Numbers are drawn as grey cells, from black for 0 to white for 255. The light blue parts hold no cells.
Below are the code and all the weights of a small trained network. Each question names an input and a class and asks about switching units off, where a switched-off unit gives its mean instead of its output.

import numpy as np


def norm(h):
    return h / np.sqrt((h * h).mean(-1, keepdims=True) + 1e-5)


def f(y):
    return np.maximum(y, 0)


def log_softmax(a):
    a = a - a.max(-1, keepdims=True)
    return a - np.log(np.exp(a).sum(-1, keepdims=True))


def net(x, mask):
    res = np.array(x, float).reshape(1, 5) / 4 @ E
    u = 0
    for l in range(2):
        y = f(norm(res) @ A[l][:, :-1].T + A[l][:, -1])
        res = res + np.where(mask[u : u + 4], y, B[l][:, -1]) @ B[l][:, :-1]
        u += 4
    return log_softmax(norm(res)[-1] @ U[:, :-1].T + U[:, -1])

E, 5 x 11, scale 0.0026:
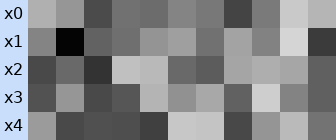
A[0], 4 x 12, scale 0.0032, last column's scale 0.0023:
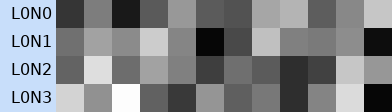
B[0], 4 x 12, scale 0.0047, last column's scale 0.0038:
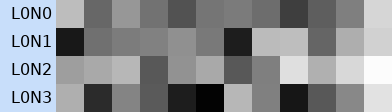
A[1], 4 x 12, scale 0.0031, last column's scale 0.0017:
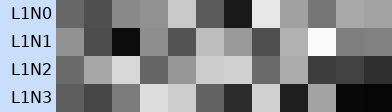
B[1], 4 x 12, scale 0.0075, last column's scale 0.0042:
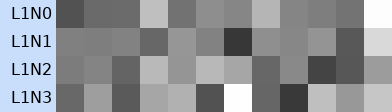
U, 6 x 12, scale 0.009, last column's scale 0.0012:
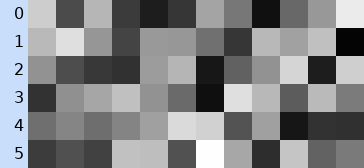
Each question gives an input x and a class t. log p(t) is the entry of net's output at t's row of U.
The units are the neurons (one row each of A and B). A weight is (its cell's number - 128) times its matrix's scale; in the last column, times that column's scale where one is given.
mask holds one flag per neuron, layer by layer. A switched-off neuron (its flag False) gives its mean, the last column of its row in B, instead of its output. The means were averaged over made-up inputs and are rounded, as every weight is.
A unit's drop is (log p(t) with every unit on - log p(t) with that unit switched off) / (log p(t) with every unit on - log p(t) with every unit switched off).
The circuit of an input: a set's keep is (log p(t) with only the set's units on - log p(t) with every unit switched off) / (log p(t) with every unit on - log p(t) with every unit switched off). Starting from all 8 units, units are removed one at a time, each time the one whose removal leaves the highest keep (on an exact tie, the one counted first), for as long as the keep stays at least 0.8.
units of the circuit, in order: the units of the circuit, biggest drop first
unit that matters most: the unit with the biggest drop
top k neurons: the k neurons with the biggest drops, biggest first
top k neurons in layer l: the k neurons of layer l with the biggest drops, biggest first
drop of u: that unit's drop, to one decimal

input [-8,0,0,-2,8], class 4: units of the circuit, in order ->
(L1N2; L0N3)
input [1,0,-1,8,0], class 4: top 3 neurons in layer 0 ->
(L0N3; L0N2; L0N0)
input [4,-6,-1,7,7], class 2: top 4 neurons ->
(L1N1; L0N2; L1N3; L0N3)
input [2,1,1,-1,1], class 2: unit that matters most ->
L0N1
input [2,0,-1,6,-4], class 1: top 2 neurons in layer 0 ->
(L0N1; L0N3)
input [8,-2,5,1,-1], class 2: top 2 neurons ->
(L1N1; L0N1)
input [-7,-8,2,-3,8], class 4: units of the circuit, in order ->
(L1N2; L0N3)
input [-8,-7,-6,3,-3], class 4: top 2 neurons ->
(L1N2; L0N1)
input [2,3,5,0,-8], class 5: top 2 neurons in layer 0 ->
(L0N2; L0N0)
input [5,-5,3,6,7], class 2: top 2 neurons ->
(L1N1; L0N2)
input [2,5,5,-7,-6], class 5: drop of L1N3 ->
1.2
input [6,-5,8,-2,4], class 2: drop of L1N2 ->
0.0
